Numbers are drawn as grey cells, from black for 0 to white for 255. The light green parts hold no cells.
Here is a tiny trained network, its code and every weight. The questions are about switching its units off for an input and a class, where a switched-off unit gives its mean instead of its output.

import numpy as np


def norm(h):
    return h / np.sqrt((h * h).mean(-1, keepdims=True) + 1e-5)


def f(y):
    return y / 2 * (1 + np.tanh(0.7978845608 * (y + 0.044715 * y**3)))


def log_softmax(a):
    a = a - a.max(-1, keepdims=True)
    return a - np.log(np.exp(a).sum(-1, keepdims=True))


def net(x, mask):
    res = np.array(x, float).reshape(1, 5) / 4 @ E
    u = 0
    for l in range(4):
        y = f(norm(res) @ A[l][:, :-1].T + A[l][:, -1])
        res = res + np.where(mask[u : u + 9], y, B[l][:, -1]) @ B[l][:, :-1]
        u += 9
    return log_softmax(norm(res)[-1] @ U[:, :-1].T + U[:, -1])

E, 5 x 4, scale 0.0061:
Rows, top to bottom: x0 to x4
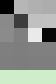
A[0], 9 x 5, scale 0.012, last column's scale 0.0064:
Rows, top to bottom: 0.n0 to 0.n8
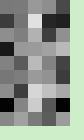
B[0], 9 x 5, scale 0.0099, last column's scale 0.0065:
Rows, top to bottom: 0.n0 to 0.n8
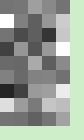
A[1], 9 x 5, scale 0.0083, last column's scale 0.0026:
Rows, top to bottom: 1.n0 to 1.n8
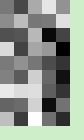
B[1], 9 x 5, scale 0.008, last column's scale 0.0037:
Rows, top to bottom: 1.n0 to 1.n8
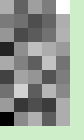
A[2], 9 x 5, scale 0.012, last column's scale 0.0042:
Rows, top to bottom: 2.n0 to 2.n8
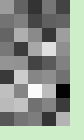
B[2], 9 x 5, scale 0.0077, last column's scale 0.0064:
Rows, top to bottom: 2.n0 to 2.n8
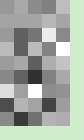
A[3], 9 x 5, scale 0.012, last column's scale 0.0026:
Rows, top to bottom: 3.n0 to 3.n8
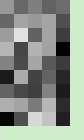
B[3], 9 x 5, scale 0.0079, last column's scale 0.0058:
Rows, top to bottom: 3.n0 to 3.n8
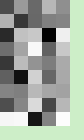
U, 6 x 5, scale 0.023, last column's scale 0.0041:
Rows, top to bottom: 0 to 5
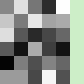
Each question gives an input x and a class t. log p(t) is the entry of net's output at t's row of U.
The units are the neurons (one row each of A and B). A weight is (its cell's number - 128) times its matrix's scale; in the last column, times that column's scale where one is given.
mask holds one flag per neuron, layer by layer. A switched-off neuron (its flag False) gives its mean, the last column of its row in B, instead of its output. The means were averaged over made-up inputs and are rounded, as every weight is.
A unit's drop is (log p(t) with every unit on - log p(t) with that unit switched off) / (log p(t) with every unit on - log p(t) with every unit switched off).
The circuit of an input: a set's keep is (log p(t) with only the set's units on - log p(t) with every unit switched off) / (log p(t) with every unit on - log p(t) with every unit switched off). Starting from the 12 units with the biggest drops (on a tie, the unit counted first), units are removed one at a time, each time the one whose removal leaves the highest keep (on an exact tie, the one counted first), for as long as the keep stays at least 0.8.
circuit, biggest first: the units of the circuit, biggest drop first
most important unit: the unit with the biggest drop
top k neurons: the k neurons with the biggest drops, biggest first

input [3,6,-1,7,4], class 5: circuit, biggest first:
[3.n8]
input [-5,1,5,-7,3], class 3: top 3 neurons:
[3.n8, 0.n3, 1.n8]
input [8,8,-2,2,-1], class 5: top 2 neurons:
[0.n3, 3.n8]
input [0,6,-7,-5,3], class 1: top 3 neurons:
[2.n3, 1.n0, 3.n3]
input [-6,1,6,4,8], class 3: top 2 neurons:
[3.n8, 0.n3]
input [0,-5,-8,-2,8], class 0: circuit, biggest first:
[0.n6, 3.n2]
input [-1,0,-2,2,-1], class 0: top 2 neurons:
[0.n6, 0.n4]
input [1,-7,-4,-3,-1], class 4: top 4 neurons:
[0.n1, 0.n7, 3.n8, 2.n3]
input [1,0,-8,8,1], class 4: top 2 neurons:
[0.n6, 3.n8]
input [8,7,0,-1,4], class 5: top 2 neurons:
[0.n3, 0.n6]
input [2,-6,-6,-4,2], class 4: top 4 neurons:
[0.n1, 3.n8, 0.n7, 3.n5]
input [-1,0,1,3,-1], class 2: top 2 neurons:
[0.n2, 0.n6]
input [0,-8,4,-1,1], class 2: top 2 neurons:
[0.n2, 0.n7]
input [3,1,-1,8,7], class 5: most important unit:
0.n3
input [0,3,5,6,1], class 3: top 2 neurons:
[0.n2, 0.n4]
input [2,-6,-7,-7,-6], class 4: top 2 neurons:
[0.n1, 3.n8]
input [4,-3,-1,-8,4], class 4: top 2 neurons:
[0.n3, 0.n1]
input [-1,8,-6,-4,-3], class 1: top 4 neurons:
[2.n3, 1.n0, 3.n3, 0.n3]
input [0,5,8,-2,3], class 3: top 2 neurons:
[0.n2, 1.n7]
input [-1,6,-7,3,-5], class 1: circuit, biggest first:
[2.n3]
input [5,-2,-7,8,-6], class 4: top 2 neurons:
[0.n6, 3.n5]
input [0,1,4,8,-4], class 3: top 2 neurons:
[0.n2, 3.n8]
